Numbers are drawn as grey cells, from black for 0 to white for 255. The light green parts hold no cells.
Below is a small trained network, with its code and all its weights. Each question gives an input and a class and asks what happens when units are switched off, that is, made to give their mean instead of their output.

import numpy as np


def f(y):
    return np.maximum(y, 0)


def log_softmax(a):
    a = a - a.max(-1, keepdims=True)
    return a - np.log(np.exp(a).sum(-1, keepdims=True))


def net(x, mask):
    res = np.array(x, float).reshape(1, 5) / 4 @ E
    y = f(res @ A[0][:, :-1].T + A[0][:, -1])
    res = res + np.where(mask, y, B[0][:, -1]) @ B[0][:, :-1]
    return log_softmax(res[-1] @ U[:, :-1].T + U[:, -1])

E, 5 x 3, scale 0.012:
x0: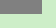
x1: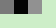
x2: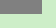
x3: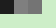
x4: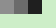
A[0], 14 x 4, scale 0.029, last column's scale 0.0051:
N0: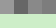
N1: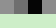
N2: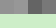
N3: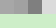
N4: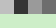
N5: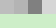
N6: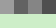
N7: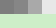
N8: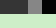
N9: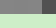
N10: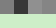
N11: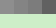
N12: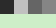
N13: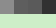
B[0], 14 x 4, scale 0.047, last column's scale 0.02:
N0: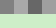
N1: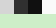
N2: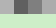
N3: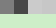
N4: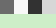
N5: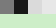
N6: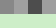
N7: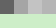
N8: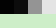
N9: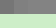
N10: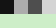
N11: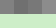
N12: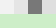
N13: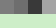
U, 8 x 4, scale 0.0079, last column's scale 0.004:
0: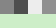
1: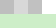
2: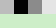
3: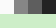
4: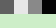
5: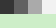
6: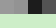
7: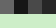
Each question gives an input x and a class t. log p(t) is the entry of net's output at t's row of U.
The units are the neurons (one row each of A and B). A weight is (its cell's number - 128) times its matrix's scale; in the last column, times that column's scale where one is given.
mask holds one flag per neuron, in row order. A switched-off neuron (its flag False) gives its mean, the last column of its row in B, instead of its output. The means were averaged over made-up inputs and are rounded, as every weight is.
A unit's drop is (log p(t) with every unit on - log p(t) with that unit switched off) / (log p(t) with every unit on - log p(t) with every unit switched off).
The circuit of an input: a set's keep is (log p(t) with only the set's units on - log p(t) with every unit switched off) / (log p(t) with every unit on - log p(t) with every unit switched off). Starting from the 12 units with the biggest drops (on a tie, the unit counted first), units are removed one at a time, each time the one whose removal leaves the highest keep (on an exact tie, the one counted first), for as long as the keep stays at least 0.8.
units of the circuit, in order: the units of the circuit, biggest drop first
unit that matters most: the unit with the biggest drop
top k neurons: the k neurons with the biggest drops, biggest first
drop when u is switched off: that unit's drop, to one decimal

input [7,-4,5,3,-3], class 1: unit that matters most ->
N1
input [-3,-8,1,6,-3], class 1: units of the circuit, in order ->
(N1; N12)
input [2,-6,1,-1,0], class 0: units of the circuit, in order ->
(N1; N5)
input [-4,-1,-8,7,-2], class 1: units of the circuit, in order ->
(N12; N1)
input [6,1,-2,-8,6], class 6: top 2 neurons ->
(N4; N8)
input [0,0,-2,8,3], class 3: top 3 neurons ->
(N12; N5; N10)
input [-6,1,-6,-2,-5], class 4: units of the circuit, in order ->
(N1; N5)
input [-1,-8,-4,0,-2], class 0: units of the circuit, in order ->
(N5; N1)
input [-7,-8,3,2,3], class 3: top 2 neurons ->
(N12; N8)
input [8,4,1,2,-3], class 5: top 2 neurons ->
(N1; N8)
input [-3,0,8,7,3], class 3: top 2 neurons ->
(N12; N5)
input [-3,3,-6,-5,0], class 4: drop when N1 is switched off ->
0.6
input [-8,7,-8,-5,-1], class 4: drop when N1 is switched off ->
0.4
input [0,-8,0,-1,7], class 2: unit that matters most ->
N5
